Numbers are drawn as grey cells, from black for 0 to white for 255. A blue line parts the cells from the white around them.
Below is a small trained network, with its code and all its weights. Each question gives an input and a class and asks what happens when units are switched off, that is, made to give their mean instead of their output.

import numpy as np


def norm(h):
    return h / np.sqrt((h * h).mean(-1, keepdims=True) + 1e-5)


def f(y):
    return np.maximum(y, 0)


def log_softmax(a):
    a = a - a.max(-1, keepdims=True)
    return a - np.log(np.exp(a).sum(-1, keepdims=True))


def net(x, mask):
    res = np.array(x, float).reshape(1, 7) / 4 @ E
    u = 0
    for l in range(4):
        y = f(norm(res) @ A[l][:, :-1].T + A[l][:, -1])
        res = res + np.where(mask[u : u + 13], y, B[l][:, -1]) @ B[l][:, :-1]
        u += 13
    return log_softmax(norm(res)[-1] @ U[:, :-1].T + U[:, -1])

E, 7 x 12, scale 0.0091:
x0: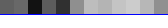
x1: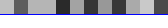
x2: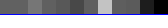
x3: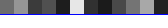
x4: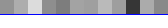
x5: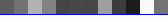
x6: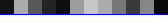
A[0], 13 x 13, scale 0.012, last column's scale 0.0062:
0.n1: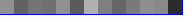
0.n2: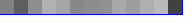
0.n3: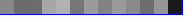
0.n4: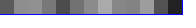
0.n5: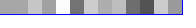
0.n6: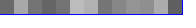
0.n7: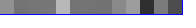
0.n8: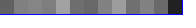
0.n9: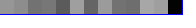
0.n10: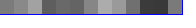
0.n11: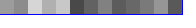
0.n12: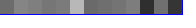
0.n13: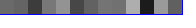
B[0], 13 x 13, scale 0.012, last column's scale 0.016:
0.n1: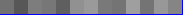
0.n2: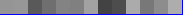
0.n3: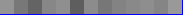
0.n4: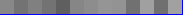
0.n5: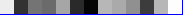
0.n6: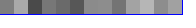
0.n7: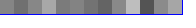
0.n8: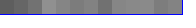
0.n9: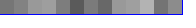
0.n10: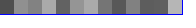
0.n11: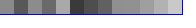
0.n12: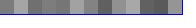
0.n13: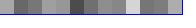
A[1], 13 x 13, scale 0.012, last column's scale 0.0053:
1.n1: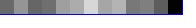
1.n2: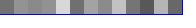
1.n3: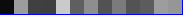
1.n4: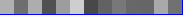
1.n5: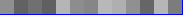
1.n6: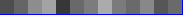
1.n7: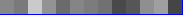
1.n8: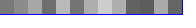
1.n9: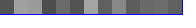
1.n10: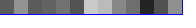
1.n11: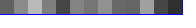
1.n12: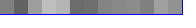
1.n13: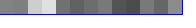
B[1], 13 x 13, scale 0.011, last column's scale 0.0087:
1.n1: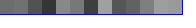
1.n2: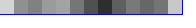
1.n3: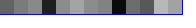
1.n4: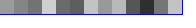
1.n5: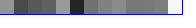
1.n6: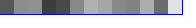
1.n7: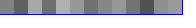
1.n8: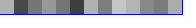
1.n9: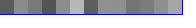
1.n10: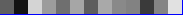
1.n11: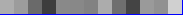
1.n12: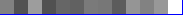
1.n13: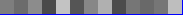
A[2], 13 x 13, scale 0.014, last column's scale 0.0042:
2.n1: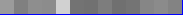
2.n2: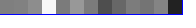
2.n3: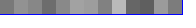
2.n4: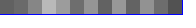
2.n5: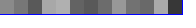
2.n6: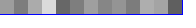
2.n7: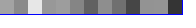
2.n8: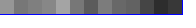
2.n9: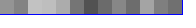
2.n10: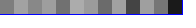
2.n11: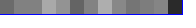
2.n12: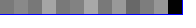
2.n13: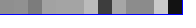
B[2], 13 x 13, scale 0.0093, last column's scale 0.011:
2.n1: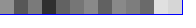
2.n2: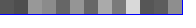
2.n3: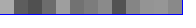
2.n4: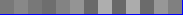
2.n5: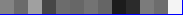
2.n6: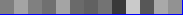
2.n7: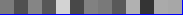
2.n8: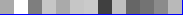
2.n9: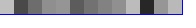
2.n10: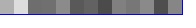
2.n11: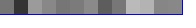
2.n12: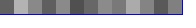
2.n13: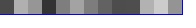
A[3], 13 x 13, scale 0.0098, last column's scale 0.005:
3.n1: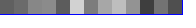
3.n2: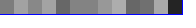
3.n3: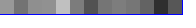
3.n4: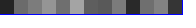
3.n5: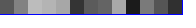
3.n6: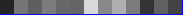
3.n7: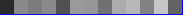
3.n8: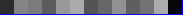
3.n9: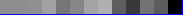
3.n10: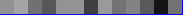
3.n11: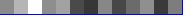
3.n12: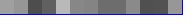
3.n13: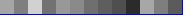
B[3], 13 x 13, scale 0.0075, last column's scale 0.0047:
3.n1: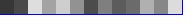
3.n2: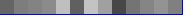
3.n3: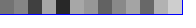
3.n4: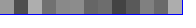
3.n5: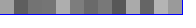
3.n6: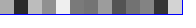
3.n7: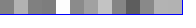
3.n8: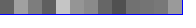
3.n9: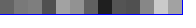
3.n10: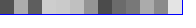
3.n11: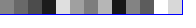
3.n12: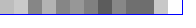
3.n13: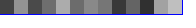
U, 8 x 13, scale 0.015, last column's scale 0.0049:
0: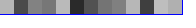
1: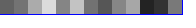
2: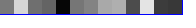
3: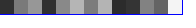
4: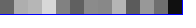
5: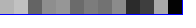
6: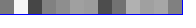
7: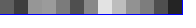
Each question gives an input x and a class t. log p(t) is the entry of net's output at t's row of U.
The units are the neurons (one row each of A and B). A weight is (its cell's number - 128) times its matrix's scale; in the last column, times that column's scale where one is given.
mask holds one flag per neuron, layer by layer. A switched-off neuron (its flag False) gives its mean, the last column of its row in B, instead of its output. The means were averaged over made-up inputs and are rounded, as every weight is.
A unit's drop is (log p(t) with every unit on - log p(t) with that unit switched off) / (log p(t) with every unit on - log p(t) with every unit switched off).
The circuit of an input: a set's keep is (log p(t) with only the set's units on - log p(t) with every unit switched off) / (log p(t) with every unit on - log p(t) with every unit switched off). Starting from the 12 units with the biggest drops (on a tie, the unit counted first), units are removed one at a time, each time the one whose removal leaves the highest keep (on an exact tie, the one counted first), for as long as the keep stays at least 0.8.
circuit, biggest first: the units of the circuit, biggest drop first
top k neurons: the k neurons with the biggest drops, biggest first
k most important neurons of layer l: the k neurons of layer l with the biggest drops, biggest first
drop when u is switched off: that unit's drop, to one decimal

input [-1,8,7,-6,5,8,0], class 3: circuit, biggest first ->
[0.n5 1.n6]
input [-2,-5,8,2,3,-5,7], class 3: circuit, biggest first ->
[0.n5]
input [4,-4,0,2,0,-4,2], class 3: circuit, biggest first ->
[0.n5 1.n3]
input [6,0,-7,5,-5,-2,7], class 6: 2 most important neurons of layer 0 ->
[0.n6 0.n10]
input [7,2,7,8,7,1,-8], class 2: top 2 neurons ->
[0.n5 2.n5]
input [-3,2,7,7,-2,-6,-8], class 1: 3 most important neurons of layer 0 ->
[0.n5 0.n12 0.n11]
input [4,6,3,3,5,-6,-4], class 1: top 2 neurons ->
[0.n5 0.n11]
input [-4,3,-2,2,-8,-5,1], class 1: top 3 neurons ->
[0.n5 0.n11 0.n12]
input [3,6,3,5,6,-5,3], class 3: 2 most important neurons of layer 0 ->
[0.n11 0.n10]
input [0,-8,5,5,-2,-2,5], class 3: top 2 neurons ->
[0.n5 1.n3]
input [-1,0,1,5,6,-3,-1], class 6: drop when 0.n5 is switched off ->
0.3
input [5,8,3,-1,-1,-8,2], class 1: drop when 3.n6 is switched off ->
0.0
